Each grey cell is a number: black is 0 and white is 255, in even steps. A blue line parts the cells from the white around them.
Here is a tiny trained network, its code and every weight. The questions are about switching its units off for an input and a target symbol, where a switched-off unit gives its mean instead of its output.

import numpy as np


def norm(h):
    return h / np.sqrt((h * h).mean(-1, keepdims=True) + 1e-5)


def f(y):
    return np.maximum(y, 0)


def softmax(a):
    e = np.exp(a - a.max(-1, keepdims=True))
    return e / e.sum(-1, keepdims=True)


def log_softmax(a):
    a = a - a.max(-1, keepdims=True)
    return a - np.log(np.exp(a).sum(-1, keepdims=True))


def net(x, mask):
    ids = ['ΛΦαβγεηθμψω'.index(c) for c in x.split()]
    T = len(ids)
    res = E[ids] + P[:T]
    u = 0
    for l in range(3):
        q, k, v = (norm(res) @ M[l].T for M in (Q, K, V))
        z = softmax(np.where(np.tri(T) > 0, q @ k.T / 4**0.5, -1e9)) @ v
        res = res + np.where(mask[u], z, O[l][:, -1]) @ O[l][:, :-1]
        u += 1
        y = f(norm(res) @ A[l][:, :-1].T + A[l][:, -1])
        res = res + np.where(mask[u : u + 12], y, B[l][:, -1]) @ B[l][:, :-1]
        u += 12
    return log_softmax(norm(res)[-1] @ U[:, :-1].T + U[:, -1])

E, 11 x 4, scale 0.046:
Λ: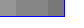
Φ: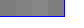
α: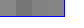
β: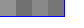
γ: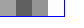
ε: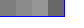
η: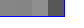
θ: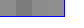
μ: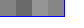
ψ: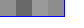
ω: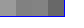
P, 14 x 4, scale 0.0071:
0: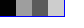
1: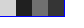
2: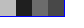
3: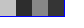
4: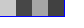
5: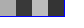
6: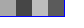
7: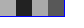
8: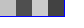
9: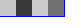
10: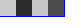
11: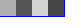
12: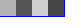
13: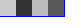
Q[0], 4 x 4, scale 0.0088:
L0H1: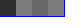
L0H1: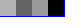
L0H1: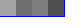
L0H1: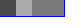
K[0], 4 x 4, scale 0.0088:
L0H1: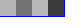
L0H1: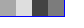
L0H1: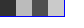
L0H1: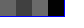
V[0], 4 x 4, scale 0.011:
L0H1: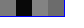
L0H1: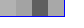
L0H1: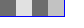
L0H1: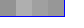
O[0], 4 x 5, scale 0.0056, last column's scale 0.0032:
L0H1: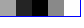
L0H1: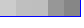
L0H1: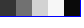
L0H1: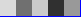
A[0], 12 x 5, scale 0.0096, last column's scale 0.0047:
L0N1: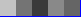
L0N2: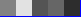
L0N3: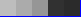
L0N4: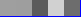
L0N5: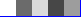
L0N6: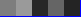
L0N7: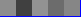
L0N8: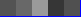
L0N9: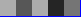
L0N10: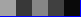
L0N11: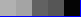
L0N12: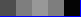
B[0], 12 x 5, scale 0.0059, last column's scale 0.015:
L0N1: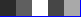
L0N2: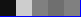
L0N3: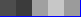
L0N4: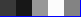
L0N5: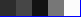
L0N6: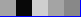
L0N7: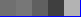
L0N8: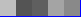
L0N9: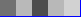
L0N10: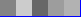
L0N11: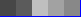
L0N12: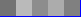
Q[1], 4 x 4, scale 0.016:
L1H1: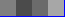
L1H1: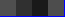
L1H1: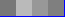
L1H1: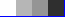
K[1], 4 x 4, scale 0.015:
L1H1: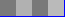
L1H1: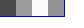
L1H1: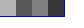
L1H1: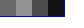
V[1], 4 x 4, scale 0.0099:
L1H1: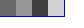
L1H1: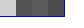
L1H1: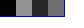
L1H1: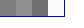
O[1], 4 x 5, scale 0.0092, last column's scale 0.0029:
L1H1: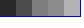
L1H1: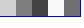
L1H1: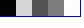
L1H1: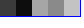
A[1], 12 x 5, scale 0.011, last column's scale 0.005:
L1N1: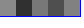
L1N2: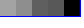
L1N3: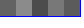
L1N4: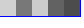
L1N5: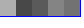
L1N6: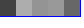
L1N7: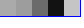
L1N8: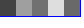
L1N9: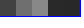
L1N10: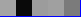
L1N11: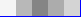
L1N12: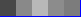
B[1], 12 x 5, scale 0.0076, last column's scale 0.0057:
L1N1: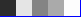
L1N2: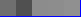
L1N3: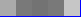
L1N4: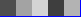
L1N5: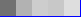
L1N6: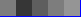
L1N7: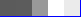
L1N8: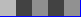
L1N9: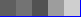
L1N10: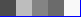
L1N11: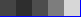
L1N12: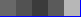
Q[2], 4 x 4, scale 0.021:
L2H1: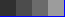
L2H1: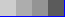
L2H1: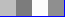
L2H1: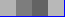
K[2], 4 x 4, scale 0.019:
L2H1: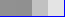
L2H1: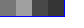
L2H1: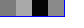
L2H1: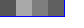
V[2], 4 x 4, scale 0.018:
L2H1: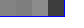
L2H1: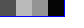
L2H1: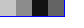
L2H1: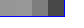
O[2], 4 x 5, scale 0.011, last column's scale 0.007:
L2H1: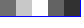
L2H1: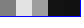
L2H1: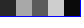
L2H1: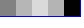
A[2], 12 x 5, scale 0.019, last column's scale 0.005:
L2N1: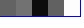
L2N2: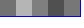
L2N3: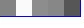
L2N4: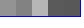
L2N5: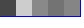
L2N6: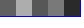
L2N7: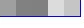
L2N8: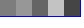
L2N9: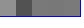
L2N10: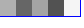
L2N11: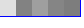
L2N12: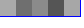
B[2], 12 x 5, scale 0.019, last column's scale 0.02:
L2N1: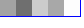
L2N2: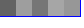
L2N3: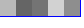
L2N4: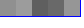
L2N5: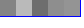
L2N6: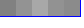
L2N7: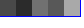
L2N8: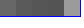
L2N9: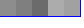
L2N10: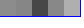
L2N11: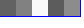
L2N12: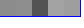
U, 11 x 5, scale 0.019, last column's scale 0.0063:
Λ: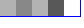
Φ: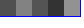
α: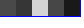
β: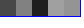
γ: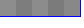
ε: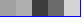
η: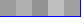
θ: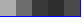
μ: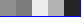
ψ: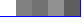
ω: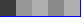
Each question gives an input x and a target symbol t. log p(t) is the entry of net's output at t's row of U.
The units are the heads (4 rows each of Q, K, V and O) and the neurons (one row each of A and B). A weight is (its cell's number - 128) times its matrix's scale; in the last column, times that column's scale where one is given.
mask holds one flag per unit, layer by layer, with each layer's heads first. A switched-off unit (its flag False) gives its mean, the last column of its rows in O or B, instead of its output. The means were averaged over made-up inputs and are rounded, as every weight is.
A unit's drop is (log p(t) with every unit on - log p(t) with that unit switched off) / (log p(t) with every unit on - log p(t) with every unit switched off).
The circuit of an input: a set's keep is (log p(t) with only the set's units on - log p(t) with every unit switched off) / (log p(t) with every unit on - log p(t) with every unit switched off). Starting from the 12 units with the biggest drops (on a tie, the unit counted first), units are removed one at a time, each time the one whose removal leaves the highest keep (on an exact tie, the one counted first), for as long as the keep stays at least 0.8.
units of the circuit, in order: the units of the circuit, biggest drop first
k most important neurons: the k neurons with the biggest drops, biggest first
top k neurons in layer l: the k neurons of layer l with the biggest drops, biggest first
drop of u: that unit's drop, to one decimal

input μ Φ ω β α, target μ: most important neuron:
L2N1
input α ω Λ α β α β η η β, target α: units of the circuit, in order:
L1H1, L2H1
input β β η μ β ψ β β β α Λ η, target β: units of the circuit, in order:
L0H1, L2H1
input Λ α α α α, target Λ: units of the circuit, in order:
L2H1, L0H1, L1H1
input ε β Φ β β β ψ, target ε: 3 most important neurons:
L0N5, L2N1, L0N9
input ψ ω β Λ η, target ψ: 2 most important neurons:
L0N5, L0N9
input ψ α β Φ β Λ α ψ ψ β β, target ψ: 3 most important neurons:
L0N5, L0N9, L1N10
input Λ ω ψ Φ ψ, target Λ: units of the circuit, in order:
L0H1, L2H1, L1H1
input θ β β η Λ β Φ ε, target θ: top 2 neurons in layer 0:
L0N5, L0N9
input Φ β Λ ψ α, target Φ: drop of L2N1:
0.2
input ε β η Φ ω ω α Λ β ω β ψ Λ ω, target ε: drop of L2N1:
0.2
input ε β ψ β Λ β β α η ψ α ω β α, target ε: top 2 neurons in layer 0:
L0N5, L0N9
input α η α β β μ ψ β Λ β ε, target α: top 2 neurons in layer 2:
L2N1, L2N3
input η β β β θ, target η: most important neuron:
L2N3
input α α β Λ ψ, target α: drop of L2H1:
0.1
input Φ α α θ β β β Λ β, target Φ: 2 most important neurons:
L0N5, L2N1
